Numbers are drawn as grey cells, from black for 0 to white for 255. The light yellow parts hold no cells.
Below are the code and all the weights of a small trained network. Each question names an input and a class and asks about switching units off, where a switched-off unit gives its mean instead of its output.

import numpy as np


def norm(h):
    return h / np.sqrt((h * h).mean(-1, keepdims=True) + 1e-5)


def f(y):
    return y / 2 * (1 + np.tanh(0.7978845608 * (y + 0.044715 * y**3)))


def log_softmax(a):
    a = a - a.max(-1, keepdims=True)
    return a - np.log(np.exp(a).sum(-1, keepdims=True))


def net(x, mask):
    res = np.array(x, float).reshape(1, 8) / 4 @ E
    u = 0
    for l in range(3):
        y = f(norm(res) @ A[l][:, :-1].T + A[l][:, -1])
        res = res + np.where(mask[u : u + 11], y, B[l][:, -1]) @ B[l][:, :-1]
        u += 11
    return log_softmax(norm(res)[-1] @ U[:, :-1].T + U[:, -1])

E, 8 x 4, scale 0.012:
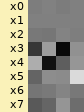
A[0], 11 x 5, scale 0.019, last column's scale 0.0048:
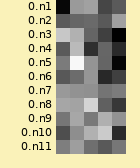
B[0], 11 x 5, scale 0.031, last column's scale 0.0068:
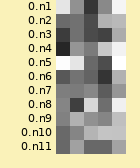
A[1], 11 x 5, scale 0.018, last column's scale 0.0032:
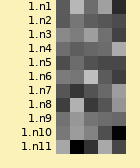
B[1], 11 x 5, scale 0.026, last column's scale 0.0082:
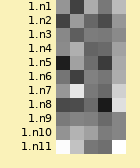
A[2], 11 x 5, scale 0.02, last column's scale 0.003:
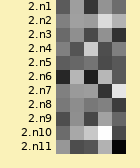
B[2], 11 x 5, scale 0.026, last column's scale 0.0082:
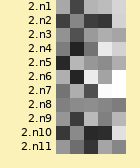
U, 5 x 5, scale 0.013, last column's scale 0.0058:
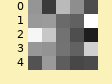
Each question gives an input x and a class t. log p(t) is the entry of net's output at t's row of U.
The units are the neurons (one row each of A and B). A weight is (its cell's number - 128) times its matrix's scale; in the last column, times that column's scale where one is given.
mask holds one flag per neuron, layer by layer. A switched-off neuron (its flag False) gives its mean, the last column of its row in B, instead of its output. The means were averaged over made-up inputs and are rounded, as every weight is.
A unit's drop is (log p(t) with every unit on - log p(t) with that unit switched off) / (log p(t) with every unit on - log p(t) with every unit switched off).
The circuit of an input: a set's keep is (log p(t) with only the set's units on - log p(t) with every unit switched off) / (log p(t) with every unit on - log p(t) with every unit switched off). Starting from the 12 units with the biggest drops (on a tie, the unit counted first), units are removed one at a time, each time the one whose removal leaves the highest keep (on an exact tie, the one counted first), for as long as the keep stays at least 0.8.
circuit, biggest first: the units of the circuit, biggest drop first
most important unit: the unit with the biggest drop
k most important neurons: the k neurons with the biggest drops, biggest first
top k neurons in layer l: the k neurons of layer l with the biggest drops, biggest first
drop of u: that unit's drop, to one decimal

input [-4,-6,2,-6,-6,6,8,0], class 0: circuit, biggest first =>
[0.n8]
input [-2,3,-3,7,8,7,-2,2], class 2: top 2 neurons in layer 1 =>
[1.n11; 1.n7]
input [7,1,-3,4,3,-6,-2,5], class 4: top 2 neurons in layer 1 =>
[1.n8; 1.n5]
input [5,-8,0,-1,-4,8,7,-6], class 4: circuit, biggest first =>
[0.n10; 2.n10]
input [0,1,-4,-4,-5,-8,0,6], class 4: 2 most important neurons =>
[0.n6; 0.n3]
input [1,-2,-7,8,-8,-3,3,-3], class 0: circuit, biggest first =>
[0.n4; 2.n6]
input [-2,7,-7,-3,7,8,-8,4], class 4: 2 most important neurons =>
[0.n1; 0.n10]
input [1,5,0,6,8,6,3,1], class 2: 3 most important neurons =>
[1.n11; 0.n4; 0.n10]
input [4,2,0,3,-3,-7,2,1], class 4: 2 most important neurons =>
[0.n6; 1.n8]
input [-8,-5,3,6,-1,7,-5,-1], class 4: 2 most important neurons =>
[2.n10; 0.n10]
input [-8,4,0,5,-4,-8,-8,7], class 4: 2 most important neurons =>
[0.n6; 1.n8]
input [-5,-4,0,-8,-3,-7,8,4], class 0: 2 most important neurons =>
[0.n8; 2.n4]
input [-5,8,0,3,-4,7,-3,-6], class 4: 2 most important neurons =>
[2.n10; 1.n11]
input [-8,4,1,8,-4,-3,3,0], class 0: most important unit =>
0.n4
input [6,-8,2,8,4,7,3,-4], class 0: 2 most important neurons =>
[0.n8; 2.n6]
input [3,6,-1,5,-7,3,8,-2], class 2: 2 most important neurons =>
[0.n5; 0.n1]
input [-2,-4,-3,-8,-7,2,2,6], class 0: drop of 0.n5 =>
-0.1
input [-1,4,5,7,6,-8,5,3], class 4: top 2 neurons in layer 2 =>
[2.n4; 2.n5]
